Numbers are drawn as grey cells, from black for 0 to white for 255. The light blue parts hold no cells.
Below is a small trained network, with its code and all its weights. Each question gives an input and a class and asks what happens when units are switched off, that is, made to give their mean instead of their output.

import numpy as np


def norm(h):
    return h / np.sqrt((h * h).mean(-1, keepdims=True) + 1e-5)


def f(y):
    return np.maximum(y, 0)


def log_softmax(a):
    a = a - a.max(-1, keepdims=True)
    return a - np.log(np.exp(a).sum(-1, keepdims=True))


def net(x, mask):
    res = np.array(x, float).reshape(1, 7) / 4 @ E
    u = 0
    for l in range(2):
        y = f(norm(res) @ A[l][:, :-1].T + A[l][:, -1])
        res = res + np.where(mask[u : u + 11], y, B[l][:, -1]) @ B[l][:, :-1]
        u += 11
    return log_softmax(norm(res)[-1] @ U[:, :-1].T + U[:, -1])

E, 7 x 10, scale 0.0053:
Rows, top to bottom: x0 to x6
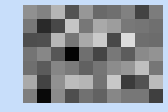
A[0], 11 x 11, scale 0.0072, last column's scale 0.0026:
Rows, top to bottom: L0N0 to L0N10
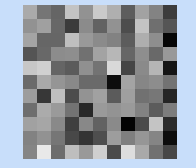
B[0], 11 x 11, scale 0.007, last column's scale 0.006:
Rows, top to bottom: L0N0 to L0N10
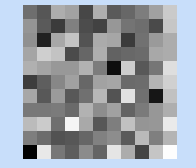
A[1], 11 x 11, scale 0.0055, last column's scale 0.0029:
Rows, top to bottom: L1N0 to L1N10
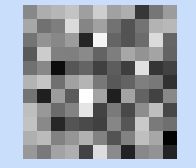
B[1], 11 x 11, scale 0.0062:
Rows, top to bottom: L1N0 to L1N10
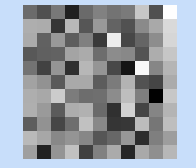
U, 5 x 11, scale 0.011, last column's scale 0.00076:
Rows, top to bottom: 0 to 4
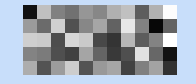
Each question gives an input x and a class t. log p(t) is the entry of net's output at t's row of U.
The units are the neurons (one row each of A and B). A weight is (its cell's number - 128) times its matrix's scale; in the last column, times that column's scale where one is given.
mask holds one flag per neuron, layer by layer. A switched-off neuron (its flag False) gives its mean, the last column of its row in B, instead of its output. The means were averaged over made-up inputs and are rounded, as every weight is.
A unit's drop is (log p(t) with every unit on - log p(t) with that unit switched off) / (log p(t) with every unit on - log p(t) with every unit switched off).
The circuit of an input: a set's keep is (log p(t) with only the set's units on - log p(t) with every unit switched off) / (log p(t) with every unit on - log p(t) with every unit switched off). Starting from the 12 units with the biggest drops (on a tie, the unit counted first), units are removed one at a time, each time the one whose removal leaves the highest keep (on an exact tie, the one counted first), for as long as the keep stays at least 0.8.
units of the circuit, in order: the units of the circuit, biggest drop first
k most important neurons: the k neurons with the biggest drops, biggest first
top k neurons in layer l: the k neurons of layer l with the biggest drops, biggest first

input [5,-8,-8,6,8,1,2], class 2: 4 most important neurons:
L0N8; L0N4; L1N7; L1N0
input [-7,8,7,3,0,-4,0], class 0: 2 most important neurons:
L0N10; L0N4
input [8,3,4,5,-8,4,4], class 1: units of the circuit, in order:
L0N6
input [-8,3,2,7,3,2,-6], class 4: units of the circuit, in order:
L0N2; L1N2
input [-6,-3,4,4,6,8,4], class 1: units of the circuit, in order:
L0N6; L1N6
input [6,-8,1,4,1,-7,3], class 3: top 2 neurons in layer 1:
L1N4; L1N8
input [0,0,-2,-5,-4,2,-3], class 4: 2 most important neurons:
L0N0; L0N2
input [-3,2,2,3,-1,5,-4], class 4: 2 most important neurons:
L0N0; L0N2
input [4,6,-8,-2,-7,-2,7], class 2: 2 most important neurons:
L0N8; L0N5
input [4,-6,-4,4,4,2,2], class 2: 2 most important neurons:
L0N8; L0N4
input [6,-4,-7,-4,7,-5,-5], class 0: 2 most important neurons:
L0N10; L0N5
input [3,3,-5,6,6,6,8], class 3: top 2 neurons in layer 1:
L1N4; L1N8
